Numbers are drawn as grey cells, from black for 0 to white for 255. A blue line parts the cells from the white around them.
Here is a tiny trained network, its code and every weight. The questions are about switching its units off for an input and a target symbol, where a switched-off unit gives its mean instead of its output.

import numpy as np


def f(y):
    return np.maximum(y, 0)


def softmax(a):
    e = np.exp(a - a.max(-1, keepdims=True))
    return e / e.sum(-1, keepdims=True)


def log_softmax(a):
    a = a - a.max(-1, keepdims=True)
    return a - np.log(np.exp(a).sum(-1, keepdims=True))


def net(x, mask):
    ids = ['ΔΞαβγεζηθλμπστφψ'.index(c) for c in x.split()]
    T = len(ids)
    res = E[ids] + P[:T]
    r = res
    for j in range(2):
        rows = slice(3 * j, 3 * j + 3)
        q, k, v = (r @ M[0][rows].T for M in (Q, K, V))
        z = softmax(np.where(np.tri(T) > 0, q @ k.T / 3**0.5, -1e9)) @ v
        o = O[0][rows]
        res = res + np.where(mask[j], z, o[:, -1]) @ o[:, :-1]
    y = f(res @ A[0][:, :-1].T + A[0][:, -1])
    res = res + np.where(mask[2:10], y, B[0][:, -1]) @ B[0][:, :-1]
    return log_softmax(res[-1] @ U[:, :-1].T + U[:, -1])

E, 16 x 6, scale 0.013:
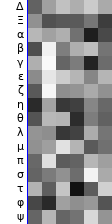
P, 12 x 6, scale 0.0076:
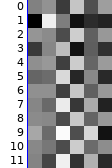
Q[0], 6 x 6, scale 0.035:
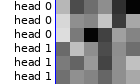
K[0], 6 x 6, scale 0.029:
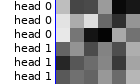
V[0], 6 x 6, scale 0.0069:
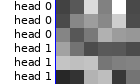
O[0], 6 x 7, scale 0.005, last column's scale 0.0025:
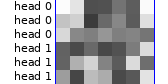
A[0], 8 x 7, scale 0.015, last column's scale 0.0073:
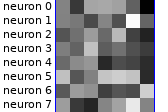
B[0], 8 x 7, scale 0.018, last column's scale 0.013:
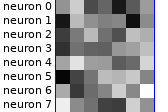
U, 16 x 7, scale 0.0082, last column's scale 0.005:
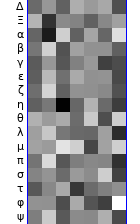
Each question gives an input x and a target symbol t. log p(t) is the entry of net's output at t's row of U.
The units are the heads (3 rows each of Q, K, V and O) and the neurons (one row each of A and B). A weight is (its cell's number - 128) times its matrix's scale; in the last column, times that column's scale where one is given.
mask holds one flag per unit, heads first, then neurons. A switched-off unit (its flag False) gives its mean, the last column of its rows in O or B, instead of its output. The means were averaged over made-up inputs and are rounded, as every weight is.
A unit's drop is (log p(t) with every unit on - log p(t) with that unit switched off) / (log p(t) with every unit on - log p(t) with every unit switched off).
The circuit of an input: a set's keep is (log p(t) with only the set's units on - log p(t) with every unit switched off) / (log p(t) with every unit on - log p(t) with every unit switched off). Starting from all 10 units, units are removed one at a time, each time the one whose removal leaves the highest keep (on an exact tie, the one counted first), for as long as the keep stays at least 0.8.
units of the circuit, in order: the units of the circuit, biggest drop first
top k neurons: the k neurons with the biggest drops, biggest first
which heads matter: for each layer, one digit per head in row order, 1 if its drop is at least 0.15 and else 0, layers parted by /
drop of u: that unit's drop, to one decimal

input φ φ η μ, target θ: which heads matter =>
10
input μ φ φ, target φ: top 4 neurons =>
(neuron 0; neuron 6; neuron 2; neuron 3)
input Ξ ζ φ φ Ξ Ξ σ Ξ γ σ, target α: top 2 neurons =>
(neuron 4; neuron 0)
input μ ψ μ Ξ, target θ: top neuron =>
(neuron 4)
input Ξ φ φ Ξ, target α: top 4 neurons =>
(neuron 6; neuron 2; neuron 3; neuron 7)
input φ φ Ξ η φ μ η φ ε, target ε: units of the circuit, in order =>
(neuron 5; neuron 1; head 1; head 0)
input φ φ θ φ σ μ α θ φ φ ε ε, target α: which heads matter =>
00
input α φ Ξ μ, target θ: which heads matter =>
10
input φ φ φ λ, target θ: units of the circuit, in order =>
(neuron 4; neuron 6)
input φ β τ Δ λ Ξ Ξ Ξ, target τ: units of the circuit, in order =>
(head 0; neuron 2; neuron 0)
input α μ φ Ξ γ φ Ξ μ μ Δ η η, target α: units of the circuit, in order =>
(neuron 6; neuron 2)
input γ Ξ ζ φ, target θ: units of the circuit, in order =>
(head 0; neuron 4; neuron 6)
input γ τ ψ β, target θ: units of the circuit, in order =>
(neuron 6; head 0; neuron 3)
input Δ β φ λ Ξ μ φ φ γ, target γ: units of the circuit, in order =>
(neuron 1; head 0; head 1)
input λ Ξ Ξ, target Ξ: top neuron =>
(neuron 7)
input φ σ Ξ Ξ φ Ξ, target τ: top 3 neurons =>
(neuron 2; neuron 4; neuron 3)
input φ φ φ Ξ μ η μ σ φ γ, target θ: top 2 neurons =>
(neuron 6; neuron 2)
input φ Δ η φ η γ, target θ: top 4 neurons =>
(neuron 6; neuron 4; neuron 2; neuron 0)
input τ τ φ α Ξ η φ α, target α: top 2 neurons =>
(neuron 6; neuron 3)
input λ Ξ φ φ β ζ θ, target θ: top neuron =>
(neuron 3)
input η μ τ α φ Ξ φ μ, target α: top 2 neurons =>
(neuron 3; neuron 6)
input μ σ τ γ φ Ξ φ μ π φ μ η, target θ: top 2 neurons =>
(neuron 6; neuron 4)
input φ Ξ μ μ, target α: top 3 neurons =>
(neuron 6; neuron 3; neuron 0)
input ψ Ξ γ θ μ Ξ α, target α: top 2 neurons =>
(neuron 4; neuron 0)
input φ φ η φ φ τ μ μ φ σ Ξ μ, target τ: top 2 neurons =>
(neuron 0; neuron 3)
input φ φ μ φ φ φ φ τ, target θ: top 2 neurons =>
(neuron 4; neuron 2)
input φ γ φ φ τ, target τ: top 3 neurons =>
(neuron 1; neuron 6; neuron 4)
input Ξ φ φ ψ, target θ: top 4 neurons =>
(neuron 6; neuron 3; neuron 4; neuron 0)
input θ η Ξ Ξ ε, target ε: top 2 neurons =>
(neuron 5; neuron 1)
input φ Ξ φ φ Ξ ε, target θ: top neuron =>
(neuron 2)
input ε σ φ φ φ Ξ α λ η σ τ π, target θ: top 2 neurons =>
(neuron 3; neuron 6)
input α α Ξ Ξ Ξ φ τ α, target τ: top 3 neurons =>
(neuron 3; neuron 4; neuron 0)
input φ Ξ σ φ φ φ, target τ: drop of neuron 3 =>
0.4
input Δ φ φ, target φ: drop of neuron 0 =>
0.2
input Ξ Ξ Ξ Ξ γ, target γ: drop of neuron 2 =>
0.1
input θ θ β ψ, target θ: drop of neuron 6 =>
0.3
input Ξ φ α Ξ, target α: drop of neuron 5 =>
0.0
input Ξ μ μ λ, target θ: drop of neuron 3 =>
0.1
